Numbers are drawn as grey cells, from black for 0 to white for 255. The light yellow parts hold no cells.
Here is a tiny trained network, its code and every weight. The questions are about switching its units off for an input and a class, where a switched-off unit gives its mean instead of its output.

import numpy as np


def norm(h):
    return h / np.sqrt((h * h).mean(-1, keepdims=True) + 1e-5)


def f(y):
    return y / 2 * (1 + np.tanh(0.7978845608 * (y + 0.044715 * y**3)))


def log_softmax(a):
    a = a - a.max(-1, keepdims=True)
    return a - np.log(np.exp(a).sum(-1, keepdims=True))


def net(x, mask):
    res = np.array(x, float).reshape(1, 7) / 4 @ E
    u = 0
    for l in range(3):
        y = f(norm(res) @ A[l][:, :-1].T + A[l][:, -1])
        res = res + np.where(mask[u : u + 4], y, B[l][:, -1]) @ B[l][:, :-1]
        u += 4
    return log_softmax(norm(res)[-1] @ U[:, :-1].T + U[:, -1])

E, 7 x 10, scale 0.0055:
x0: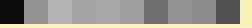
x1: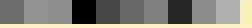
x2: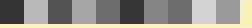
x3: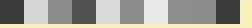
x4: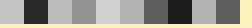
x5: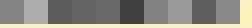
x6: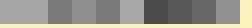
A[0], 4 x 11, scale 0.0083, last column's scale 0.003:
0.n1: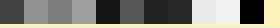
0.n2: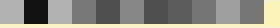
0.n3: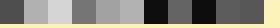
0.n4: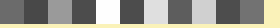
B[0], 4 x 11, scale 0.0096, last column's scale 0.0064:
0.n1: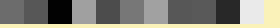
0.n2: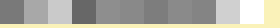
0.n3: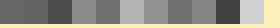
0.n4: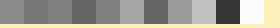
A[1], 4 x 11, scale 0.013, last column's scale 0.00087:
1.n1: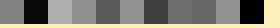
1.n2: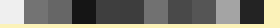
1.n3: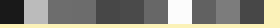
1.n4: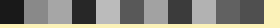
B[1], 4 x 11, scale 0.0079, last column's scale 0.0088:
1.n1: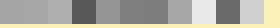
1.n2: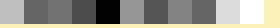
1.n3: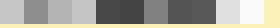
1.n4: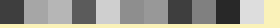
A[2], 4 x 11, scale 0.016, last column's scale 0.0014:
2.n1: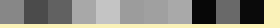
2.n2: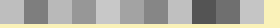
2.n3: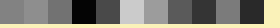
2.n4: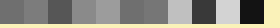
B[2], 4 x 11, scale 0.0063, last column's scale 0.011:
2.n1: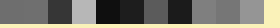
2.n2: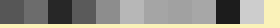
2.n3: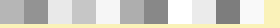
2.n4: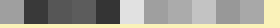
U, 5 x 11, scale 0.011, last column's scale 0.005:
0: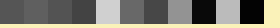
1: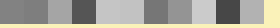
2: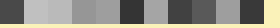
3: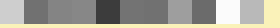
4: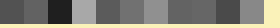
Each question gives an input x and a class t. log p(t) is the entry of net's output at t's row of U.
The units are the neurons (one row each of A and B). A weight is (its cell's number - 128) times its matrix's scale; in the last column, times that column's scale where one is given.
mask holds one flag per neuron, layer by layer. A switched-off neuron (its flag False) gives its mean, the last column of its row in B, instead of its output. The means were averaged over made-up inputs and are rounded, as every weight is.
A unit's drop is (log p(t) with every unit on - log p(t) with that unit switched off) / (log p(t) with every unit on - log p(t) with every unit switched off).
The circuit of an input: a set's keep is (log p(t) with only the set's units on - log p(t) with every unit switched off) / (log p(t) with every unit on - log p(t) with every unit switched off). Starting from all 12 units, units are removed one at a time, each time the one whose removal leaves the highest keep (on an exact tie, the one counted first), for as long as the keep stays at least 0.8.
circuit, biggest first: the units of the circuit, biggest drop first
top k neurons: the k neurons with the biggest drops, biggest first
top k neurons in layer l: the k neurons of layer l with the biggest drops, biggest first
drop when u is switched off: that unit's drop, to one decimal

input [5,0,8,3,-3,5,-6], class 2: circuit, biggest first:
[1.n4; 1.n3]
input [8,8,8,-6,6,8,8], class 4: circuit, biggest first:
[0.n1]
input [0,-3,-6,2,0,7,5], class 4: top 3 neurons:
[2.n1; 1.n2; 0.n3]
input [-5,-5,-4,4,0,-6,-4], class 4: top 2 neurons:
[1.n2; 1.n1]
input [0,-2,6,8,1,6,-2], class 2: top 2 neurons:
[1.n3; 2.n3]
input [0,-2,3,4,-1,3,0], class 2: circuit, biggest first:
[1.n3; 1.n4]
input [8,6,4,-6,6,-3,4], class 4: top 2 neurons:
[0.n1; 1.n2]
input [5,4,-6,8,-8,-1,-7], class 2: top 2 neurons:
[1.n3; 1.n2]
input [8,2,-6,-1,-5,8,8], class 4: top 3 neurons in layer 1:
[1.n2; 1.n1; 1.n4]
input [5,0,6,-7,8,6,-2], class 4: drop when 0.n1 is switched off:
1.8
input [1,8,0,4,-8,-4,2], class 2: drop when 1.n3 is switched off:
1.0
